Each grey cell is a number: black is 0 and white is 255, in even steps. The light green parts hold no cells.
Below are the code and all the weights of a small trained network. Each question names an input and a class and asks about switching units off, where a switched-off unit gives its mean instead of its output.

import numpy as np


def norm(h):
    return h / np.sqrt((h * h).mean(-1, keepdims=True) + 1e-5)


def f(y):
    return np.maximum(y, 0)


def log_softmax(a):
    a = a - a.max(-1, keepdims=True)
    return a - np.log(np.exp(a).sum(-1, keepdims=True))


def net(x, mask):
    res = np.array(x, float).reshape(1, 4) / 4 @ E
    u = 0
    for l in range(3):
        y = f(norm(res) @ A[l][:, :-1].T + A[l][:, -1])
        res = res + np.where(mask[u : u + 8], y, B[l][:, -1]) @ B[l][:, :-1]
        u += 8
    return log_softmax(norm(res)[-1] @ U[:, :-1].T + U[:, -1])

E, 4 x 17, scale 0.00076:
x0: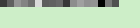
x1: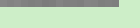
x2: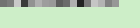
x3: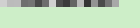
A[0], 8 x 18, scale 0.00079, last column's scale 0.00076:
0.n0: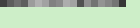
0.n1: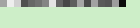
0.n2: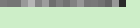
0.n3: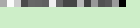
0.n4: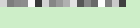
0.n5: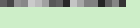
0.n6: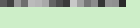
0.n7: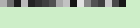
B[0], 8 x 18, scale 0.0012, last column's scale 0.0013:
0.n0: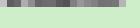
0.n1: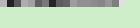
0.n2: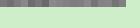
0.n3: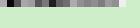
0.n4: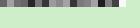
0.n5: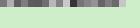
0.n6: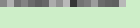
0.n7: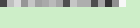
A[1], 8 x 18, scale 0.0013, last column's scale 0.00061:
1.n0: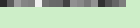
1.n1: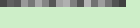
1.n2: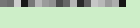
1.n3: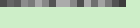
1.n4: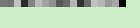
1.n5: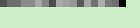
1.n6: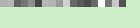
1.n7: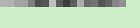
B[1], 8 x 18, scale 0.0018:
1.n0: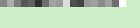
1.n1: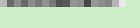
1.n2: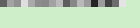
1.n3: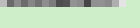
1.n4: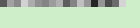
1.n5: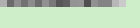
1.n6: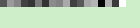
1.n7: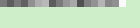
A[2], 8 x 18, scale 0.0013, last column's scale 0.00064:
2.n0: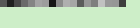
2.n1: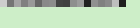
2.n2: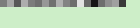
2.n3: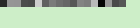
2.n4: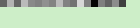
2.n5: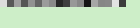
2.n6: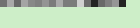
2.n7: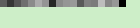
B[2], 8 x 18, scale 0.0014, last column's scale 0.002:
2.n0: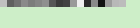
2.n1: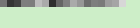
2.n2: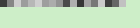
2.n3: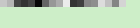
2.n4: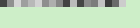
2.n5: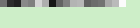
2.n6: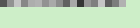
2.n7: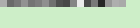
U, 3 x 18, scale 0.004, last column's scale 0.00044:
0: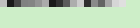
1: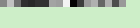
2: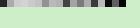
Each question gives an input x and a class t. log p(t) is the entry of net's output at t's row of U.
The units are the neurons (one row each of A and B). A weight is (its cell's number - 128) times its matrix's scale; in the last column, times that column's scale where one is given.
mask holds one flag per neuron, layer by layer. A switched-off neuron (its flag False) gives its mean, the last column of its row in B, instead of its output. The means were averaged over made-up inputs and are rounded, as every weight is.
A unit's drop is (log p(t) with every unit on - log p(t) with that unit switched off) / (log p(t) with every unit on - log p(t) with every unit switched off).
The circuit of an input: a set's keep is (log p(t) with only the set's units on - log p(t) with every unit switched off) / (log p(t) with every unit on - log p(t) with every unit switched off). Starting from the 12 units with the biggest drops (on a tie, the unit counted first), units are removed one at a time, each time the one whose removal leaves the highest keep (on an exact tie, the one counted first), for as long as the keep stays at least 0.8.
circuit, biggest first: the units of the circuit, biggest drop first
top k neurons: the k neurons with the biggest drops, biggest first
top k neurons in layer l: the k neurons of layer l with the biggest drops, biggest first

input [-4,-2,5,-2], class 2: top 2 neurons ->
(1.n2 1.n4)
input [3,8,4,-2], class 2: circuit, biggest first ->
(1.n2)
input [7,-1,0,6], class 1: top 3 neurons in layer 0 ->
(0.n5 0.n6 0.n0)
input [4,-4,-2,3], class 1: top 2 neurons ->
(1.n1 1.n3)
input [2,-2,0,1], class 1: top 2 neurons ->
(1.n1 1.n3)
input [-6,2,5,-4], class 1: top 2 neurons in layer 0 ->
(0.n4 0.n7)
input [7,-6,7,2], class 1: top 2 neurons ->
(1.n0 2.n3)
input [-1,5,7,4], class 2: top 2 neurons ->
(1.n2 1.n4)
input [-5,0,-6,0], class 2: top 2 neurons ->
(0.n7 1.n0)
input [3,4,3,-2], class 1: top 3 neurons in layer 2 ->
(2.n4 2.n2 2.n6)
